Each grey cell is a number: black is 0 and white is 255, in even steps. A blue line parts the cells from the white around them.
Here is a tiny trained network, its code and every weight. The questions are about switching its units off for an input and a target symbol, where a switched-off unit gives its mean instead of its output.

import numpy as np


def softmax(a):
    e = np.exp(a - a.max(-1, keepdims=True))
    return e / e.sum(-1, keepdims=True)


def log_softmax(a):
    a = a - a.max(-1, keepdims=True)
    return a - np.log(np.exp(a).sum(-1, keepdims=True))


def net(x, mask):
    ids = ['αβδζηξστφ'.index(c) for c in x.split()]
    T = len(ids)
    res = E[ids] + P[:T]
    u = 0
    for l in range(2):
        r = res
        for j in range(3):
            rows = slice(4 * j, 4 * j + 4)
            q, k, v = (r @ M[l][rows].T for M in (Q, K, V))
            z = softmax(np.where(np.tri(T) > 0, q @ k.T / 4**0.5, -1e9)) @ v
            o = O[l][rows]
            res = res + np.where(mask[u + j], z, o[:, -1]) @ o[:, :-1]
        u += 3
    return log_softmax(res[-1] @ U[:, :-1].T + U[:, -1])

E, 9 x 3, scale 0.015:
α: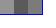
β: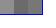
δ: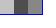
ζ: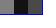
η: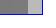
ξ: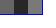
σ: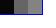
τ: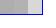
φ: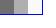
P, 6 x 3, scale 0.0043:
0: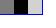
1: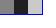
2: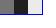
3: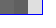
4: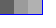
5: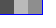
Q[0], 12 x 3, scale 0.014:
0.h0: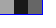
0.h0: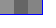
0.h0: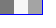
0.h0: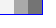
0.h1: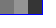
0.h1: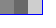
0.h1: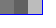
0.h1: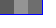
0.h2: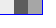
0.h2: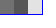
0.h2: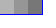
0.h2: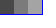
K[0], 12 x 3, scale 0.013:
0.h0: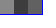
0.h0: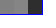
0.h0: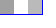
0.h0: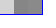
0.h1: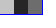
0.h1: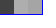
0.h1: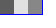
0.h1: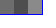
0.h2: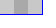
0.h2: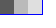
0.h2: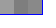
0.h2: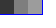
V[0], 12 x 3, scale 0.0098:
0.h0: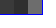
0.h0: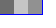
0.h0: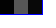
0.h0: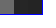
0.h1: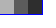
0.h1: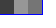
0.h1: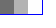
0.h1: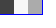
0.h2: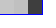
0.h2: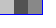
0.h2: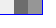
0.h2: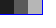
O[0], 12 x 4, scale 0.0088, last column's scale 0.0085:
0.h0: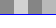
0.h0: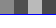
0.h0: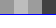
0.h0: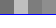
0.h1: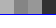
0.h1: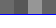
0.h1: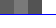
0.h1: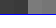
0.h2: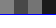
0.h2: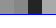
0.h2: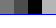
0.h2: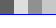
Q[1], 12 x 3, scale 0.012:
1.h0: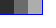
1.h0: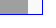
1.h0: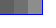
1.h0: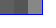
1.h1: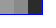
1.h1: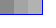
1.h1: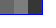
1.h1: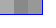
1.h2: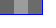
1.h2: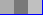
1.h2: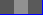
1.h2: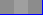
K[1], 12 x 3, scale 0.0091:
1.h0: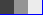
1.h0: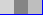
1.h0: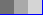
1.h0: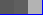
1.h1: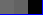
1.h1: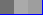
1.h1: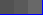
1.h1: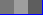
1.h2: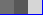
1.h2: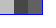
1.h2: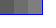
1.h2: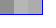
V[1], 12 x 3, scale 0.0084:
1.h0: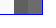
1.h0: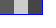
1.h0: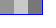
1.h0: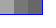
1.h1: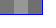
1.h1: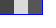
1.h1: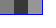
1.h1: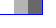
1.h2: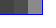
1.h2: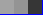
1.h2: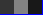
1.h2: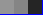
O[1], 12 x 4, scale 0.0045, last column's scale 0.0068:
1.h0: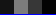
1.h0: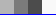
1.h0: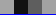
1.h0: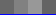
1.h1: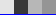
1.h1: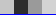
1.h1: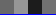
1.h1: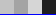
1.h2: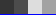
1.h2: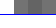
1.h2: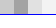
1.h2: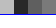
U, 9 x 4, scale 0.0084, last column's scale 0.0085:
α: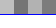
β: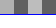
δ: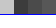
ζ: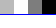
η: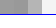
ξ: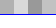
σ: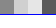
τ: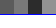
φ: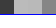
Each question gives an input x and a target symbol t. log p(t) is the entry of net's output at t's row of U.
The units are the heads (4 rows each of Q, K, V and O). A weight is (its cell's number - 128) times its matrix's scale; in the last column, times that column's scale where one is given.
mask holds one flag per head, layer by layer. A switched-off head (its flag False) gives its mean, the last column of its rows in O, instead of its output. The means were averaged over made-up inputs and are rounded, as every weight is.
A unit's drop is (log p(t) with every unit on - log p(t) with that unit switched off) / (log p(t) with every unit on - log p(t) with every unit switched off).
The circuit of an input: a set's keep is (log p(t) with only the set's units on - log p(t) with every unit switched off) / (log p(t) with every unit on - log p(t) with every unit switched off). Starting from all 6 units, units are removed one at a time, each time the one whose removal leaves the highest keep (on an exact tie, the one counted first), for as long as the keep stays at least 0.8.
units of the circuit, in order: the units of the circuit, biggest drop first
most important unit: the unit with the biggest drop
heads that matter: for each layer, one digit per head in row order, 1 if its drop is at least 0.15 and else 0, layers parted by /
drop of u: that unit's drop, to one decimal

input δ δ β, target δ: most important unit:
1.h2
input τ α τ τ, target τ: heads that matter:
100 / 010
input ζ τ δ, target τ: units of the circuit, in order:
0.h1, 1.h1, 0.h0, 0.h2
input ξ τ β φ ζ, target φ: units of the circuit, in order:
1.h2, 0.h2, 0.h0
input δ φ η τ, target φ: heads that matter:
110 / 111
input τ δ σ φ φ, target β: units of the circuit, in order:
0.h2, 0.h0, 1.h1
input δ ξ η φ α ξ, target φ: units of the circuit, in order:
0.h0, 1.h2, 0.h2
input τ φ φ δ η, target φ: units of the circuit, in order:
1.h2, 0.h2, 0.h1
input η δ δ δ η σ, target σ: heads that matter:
001 / 000
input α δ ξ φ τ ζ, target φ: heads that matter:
101 / 101
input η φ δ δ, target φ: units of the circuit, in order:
0.h0, 1.h2, 0.h1, 0.h2
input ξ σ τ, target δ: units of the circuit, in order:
0.h0, 0.h2
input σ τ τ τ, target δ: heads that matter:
101 / 100
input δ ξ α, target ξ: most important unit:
0.h0
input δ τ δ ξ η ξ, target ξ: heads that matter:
100 / 001
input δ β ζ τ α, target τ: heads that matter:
111 / 110
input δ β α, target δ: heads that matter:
001 / 101
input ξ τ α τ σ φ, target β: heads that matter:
101 / 000
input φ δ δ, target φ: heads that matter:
111 / 101
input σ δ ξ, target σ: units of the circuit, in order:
0.h2
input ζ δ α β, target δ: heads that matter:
101 / 101
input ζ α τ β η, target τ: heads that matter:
110 / 010
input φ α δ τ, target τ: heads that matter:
110 / 010
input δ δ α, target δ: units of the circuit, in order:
1.h2, 0.h2
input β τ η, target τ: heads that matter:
111 / 010
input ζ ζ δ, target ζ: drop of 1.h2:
0.2
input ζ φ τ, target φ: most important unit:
0.h1
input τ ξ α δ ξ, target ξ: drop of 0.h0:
0.7
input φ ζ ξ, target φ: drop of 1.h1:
0.1
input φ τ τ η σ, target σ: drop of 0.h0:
0.2
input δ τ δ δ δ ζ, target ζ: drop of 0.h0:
0.8
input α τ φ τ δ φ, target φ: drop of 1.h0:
0.3
